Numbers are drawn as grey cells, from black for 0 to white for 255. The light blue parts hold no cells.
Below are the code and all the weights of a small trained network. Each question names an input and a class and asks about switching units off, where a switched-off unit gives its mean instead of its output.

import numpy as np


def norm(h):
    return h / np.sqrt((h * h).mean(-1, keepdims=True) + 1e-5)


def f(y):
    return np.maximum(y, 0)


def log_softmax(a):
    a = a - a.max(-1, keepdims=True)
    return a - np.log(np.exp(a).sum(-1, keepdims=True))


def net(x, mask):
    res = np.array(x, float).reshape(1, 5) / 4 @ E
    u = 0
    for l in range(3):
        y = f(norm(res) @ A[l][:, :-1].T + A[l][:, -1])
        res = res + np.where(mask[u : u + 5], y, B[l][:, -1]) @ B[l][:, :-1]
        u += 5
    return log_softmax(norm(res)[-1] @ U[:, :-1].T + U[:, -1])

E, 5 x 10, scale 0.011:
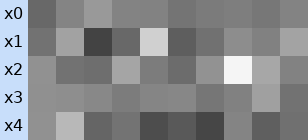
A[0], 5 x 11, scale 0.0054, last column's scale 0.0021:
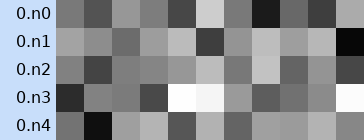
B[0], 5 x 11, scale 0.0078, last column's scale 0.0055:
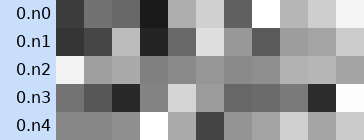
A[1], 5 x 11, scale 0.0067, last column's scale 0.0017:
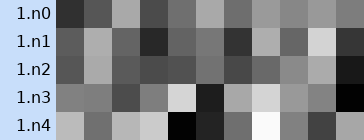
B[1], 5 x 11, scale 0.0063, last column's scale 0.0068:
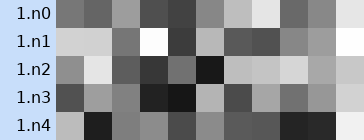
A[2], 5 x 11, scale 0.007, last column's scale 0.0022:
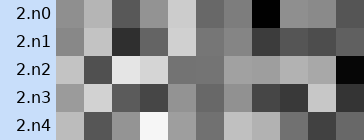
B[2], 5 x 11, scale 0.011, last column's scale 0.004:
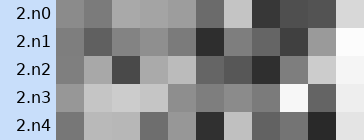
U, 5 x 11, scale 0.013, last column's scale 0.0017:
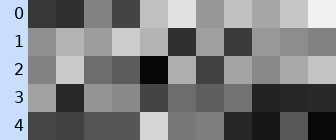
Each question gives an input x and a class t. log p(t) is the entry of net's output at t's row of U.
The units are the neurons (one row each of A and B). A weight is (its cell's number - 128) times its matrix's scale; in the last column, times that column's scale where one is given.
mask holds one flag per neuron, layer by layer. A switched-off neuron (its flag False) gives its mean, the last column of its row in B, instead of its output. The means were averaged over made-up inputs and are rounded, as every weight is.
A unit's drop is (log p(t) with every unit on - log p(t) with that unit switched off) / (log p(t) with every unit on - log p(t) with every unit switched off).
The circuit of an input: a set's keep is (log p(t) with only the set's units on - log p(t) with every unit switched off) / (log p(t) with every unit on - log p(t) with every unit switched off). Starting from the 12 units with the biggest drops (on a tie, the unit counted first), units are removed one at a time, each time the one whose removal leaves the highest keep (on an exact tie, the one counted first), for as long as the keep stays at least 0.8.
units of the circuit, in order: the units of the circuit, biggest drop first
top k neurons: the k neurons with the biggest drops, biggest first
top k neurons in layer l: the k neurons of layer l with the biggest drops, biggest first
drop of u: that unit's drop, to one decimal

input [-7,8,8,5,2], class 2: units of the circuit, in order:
(1.n3)
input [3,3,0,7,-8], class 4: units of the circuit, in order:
(0.n3; 0.n0)
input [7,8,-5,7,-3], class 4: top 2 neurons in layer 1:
(1.n1; 1.n2)
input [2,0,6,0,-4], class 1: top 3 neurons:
(0.n0; 0.n4; 2.n2)
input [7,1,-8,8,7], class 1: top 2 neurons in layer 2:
(2.n3; 2.n0)
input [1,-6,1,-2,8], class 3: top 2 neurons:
(1.n4; 0.n1)
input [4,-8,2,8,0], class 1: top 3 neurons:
(0.n4; 2.n2; 1.n3)
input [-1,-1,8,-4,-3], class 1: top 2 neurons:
(0.n0; 2.n2)
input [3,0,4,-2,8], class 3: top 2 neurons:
(1.n4; 0.n0)
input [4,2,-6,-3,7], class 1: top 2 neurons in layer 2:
(2.n3; 2.n0)
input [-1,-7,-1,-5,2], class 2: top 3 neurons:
(0.n0; 0.n3; 0.n1)
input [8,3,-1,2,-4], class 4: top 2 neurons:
(0.n3; 0.n0)
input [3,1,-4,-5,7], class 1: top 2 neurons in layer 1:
(1.n3; 1.n0)
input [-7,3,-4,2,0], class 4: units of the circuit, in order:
(0.n3)
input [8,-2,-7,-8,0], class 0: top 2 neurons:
(0.n0; 0.n3)
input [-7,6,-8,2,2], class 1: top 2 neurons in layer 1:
(1.n4; 1.n2)
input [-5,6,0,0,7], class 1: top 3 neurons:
(0.n0; 2.n3; 1.n0)
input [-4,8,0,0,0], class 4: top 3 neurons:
(0.n3; 0.n0; 2.n1)
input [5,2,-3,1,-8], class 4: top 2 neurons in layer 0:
(0.n3; 0.n1)
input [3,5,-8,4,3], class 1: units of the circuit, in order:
(2.n3)
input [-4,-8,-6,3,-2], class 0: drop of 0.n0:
0.2
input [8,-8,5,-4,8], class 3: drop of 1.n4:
0.4
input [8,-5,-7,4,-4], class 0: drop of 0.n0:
0.2
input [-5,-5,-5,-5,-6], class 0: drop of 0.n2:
0.0
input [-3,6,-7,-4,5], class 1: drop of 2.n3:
0.4
